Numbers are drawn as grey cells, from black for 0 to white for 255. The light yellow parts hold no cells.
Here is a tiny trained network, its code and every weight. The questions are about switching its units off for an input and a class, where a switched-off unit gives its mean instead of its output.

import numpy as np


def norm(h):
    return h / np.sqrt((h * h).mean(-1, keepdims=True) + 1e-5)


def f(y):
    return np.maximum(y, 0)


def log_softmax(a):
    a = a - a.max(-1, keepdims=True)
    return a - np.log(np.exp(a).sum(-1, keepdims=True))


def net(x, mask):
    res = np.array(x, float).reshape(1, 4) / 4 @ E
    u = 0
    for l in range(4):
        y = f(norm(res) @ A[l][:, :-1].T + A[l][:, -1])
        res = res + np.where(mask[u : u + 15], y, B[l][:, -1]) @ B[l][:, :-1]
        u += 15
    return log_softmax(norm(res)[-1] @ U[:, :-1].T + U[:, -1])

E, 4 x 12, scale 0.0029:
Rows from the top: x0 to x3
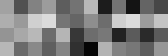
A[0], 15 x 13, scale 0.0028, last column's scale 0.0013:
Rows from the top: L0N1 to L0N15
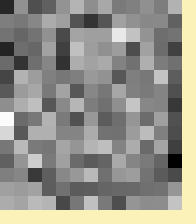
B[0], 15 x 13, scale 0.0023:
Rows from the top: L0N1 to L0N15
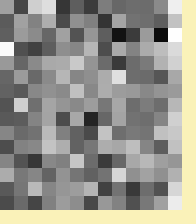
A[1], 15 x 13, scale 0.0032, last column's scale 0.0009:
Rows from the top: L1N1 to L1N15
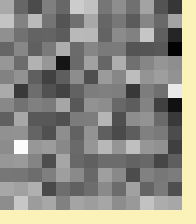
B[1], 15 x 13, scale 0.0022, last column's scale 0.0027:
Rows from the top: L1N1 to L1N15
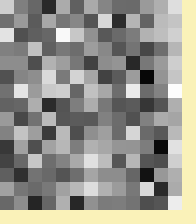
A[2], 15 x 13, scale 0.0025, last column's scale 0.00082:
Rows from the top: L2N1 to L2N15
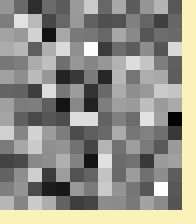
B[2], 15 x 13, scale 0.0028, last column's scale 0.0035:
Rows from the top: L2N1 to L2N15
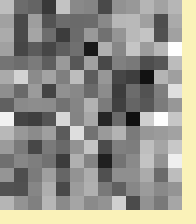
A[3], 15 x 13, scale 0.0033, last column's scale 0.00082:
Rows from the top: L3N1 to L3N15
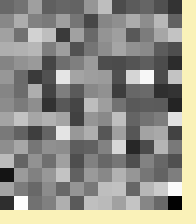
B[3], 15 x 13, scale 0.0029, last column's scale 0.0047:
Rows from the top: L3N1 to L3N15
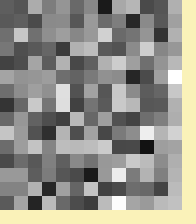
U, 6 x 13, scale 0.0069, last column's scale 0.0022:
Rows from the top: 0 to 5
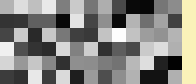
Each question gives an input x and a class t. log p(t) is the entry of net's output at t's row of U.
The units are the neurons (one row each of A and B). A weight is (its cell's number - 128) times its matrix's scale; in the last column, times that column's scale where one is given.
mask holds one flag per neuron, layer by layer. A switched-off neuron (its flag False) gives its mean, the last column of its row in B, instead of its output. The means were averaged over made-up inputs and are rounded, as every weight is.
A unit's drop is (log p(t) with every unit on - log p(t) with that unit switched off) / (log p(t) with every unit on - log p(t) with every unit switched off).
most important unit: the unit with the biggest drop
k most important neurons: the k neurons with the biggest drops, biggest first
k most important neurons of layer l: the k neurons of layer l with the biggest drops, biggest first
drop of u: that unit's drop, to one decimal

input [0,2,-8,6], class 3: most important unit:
L0N1
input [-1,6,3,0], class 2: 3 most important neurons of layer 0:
L0N1, L0N8, L0N4
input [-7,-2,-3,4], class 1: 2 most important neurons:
L1N7, L2N12
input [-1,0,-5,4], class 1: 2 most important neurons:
L0N4, L2N9
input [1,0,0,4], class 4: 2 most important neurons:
L0N3, L0N1
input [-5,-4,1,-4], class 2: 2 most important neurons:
L0N11, L0N6
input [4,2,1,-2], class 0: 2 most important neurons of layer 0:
L0N10, L0N9
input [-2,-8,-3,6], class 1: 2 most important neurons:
L0N3, L2N12
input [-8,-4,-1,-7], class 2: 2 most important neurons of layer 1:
L1N11, L1N15
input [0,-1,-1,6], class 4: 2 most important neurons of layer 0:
L0N3, L0N15
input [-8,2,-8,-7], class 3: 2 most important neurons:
L2N9, L0N4
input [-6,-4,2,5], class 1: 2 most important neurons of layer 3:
L3N8, L3N14
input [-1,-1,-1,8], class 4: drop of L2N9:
0.1
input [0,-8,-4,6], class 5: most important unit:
L2N4
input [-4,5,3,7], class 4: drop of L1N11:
0.2
